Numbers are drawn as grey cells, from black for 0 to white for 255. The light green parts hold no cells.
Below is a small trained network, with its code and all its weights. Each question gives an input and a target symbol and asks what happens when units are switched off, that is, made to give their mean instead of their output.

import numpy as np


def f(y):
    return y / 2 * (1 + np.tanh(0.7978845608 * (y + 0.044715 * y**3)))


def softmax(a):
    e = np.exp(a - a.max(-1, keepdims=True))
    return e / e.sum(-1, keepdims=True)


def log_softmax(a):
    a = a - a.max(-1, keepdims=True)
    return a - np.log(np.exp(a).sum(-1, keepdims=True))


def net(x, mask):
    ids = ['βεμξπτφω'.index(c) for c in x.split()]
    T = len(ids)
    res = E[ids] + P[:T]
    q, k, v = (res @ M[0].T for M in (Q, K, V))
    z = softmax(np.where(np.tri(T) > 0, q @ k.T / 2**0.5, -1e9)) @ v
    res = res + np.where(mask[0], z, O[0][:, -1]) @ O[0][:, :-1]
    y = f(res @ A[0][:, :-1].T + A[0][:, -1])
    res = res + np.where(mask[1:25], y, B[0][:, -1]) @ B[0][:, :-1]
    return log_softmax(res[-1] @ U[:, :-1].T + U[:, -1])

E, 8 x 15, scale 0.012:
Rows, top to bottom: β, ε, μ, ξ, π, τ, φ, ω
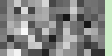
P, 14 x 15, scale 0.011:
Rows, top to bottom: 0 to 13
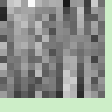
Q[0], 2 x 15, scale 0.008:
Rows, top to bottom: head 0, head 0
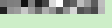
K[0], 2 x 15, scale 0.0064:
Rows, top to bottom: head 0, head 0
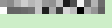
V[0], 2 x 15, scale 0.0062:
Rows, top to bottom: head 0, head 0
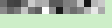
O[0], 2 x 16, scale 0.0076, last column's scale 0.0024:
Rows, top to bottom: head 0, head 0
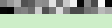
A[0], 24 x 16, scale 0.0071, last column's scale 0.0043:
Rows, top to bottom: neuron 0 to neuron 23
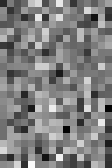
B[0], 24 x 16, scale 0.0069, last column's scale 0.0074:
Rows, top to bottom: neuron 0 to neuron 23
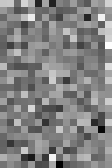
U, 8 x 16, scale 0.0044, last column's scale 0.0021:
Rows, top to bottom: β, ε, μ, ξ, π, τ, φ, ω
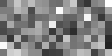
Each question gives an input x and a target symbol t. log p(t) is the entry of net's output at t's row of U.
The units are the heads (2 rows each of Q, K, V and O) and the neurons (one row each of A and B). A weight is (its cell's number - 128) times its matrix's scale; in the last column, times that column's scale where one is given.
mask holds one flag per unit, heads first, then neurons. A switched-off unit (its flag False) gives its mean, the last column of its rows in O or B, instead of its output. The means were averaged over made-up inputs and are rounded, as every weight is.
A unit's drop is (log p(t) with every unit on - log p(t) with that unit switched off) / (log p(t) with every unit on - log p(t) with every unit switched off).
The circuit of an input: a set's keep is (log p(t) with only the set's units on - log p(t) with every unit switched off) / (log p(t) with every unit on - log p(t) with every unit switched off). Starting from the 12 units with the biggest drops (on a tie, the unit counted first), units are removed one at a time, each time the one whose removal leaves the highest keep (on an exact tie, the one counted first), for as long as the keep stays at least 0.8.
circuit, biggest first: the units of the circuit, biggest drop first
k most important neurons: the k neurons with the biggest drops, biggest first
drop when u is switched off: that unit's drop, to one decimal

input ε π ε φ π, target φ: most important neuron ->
neuron 17
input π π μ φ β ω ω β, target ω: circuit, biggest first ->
head 0; neuron 5
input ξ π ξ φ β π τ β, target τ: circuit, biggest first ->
head 0; neuron 17; neuron 0
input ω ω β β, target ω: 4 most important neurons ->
neuron 6; neuron 9; neuron 14; neuron 5
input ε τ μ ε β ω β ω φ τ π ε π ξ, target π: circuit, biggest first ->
head 0; neuron 6
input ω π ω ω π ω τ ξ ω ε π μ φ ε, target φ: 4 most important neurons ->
neuron 14; neuron 17; neuron 6; neuron 3
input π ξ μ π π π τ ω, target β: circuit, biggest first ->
head 0; neuron 2
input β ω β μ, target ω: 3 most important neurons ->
neuron 6; neuron 9; neuron 14
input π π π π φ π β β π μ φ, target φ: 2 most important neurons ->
neuron 14; neuron 17
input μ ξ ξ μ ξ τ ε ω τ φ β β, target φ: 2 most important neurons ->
neuron 14; neuron 17
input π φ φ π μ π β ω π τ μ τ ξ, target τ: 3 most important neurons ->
neuron 17; neuron 0; neuron 3
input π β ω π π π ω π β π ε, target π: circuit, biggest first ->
head 0; neuron 6; neuron 22
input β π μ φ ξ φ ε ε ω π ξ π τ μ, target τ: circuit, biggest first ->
head 0; neuron 17
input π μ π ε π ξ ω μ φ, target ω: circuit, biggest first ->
head 0; neuron 9
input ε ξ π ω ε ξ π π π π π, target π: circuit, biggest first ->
head 0
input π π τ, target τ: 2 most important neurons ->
neuron 3; neuron 17
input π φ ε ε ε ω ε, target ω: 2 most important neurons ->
neuron 5; neuron 6
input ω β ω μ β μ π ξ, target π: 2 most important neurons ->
neuron 6; neuron 4
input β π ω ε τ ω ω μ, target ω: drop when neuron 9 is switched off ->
0.2
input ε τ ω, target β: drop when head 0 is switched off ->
1.3
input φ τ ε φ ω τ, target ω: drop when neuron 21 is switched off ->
0.1
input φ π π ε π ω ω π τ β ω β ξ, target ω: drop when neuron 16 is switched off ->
0.0
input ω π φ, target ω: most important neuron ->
neuron 6
